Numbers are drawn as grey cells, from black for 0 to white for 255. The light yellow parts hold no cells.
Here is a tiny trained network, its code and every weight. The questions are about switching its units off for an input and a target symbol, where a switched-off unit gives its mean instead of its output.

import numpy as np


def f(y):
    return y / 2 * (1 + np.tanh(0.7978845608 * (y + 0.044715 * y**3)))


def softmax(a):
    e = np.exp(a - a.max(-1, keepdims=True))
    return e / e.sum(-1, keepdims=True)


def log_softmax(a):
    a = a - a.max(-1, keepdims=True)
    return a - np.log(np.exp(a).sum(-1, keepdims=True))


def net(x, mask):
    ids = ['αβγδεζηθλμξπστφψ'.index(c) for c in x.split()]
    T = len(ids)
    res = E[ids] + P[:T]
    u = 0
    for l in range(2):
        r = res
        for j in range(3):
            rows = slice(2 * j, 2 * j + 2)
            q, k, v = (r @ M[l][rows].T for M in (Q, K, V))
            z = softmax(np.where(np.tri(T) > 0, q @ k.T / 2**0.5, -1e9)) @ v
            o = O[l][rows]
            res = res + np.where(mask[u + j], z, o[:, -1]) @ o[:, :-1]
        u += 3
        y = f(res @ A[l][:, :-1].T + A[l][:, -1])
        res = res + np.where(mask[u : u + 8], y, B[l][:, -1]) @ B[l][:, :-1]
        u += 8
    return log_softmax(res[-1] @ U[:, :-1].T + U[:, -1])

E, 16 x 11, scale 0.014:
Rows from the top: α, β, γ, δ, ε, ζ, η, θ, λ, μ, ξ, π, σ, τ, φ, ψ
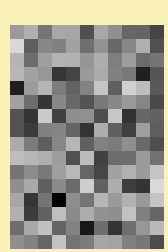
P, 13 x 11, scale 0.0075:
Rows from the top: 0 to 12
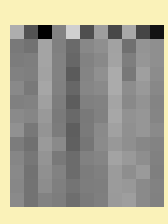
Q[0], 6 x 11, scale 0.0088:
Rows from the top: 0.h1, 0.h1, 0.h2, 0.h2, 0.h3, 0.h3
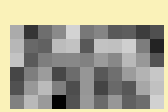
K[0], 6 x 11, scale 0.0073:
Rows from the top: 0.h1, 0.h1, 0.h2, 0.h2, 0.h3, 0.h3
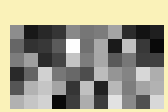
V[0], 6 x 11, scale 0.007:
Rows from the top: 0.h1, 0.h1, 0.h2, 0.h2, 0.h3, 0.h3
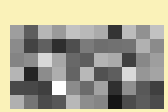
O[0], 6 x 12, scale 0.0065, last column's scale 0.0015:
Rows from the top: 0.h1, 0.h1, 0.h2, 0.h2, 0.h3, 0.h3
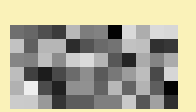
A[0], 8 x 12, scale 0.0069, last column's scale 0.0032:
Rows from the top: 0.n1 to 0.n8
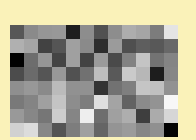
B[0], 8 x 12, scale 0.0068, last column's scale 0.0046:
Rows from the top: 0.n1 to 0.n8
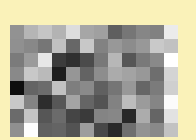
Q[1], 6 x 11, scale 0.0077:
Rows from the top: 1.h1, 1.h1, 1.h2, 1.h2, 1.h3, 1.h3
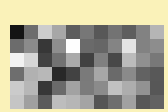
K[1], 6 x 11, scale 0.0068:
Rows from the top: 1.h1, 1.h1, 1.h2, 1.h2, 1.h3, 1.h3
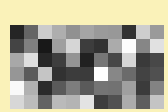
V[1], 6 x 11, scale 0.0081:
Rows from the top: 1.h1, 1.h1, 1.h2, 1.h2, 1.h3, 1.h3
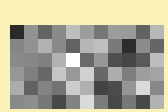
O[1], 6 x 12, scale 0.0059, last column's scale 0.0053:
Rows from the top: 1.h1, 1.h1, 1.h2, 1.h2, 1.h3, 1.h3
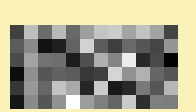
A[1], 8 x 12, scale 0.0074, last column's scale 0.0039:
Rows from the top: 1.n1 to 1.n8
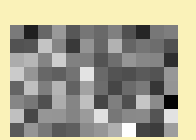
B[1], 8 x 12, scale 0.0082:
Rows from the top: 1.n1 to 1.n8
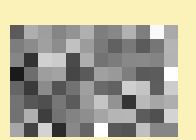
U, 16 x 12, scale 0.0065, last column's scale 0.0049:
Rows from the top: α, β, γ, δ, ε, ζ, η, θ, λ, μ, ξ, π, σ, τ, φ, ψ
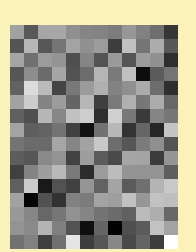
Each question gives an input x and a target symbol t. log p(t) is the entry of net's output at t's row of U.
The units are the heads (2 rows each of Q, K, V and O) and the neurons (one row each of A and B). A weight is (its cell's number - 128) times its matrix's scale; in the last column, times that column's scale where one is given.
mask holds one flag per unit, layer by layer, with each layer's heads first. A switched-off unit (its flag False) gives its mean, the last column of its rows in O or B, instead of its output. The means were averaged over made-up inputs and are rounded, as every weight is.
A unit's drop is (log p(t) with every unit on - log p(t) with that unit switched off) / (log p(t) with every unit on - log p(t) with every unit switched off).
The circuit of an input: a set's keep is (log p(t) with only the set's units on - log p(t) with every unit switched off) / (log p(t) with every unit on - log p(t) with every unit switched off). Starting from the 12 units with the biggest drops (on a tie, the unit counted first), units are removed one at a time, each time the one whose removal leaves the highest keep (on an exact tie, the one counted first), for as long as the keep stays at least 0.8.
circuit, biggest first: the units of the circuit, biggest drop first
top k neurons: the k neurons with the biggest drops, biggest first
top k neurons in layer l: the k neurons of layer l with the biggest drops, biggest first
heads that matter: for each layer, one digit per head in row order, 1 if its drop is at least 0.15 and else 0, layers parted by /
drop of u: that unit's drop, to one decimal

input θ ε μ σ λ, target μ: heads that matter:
101 / 000
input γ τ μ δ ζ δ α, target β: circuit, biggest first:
[1.h3 0.h3 0.h1 0.n8]
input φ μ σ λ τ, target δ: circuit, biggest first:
[1.h2 0.h3 1.n7 1.n4]
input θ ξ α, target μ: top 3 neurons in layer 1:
[1.n4 1.n5 1.n3]
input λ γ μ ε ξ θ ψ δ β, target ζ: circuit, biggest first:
[0.h3 0.n2 0.n8 1.n3]
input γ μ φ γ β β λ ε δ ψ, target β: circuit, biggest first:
[1.h3 0.h3 0.h1 0.n8]
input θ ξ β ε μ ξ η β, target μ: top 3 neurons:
[0.n8 1.n5 1.n4]
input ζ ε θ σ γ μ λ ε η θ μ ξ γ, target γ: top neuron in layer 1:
[1.n3]
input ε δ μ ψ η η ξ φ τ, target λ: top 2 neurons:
[1.n6 0.n3]
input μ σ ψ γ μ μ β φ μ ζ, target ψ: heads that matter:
001 / 001
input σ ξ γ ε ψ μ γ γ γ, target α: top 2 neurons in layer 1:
[1.n3 1.n7]
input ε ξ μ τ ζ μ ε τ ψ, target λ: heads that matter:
001 / 010
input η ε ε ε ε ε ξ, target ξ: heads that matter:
000 / 110
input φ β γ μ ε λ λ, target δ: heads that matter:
001 / 010
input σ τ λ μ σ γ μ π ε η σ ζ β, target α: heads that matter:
110 / 110
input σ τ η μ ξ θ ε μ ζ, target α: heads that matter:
110 / 110
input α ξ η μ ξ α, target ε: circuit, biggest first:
[1.n8 0.h3 1.h3 0.h2]
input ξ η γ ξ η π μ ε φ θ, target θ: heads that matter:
000 / 001
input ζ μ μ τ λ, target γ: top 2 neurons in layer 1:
[1.n3 1.n6]
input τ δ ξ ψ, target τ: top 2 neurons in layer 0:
[0.n2 0.n8]
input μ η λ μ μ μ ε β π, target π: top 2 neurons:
[0.n7 1.n1]
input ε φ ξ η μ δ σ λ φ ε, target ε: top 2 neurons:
[0.n4 0.n3]
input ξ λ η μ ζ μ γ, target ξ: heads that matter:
010 / 100
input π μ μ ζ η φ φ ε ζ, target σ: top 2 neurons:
[1.n8 0.n7]
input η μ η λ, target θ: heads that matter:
100 / 001
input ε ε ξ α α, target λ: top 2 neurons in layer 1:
[1.n6 1.n4]
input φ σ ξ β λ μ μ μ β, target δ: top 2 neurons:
[1.n7 1.n4]
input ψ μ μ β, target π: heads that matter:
101 / 010
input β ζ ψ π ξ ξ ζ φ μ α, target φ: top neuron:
[0.n8]
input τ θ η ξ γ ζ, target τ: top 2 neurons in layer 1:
[1.n6 1.n4]
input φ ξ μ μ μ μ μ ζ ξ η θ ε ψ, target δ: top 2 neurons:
[1.n7 1.n4]
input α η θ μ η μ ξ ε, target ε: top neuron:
[0.n4]
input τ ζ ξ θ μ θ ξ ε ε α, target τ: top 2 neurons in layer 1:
[1.n6 1.n4]
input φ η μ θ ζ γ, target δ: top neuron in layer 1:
[1.n7]
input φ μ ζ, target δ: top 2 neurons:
[1.n4 1.n7]
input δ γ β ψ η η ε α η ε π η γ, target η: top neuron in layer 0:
[0.n8]
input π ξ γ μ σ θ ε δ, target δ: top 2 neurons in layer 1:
[1.n4 1.n7]
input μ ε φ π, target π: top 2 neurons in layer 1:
[1.n1 1.n3]
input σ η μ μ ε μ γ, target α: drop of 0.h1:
0.3
